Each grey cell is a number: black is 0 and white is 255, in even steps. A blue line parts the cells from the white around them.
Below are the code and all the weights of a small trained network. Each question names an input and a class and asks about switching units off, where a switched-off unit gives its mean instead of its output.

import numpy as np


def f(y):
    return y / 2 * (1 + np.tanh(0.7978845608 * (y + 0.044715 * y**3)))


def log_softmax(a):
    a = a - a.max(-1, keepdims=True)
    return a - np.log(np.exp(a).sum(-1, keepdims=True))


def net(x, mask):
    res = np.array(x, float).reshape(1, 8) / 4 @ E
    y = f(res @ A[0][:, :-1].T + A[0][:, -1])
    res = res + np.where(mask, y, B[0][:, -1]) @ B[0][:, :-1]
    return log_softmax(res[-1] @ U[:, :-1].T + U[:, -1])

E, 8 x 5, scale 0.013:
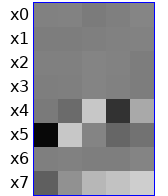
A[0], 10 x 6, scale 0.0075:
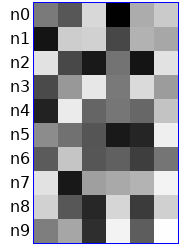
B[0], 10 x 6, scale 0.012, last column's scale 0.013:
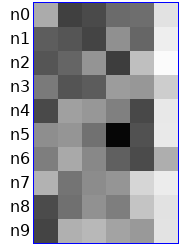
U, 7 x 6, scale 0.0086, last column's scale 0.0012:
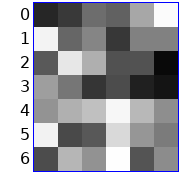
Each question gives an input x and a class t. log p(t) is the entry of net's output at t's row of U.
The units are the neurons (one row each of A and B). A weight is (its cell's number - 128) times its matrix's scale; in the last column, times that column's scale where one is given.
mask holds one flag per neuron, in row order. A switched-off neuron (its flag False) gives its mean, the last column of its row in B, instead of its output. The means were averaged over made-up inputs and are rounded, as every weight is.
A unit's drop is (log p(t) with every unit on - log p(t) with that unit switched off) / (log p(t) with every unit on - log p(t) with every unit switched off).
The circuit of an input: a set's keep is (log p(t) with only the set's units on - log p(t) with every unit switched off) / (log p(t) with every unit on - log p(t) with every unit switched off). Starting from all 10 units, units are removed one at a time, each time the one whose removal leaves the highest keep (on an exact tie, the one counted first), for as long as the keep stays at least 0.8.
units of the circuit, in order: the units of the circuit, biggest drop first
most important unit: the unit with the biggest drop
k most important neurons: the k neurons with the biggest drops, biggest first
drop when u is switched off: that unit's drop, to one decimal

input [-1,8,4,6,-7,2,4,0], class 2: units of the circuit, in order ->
(n1 n3)
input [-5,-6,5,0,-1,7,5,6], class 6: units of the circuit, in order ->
(n2 n5)
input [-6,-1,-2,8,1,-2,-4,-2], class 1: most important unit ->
n1
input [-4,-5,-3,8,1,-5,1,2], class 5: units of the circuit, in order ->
(n5 n7)
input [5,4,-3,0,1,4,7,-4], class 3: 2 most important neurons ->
(n9 n8)
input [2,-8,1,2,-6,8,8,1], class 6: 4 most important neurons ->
(n5 n2 n1 n9)
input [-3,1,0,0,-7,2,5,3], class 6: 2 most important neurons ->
(n5 n7)
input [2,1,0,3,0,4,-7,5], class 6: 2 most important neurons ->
(n2 n5)
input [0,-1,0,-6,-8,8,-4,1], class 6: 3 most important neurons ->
(n5 n2 n9)
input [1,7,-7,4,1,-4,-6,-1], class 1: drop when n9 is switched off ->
0.3
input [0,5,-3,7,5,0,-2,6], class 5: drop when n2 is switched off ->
0.2
